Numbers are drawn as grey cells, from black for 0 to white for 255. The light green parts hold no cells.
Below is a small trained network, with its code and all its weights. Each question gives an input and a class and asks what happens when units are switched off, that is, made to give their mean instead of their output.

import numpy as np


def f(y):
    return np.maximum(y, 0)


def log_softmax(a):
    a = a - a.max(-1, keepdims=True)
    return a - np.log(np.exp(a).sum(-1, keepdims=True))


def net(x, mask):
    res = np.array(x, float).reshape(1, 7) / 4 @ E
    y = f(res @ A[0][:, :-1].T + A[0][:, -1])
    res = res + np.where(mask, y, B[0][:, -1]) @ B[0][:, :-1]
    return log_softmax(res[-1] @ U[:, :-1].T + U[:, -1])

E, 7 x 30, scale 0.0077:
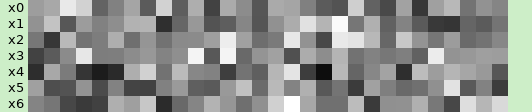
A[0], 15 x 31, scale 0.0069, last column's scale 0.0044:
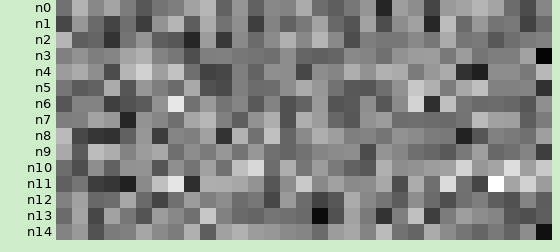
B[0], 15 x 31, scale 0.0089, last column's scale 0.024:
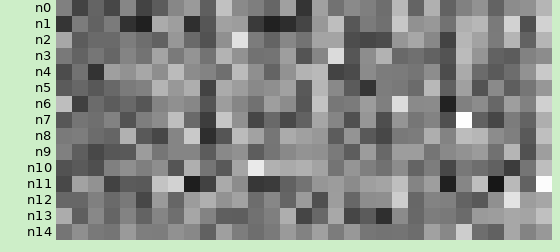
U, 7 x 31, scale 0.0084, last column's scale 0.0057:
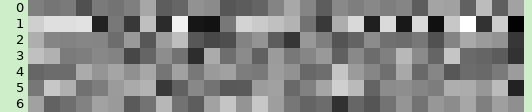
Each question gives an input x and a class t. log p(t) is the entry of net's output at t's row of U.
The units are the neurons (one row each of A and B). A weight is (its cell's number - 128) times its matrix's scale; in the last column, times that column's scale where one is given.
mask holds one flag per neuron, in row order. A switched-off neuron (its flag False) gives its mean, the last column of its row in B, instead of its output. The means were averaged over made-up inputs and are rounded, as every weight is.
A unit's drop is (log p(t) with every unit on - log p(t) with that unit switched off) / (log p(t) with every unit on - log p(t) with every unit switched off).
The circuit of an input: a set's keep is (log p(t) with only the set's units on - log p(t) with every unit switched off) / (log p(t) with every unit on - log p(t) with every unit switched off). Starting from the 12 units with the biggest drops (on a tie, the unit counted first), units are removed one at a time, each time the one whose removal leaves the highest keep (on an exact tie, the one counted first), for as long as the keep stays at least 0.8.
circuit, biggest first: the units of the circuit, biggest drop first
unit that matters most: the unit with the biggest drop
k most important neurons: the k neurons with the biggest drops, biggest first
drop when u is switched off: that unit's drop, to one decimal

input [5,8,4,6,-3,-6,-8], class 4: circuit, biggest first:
[n11 n1]
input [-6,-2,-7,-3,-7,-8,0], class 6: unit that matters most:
n11
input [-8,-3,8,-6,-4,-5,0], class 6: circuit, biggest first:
[n1 n8 n11]
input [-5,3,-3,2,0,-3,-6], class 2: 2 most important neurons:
[n11 n13]
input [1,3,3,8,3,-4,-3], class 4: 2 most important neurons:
[n1 n11]
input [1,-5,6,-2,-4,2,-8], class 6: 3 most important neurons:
[n11 n1 n6]
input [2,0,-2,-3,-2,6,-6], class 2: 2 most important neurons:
[n11 n1]
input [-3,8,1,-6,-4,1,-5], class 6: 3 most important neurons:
[n11 n1 n8]
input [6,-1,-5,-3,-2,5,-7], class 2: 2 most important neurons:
[n11 n1]
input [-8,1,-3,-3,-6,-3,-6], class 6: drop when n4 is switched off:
0.2
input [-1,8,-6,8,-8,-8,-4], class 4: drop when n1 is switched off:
0.4
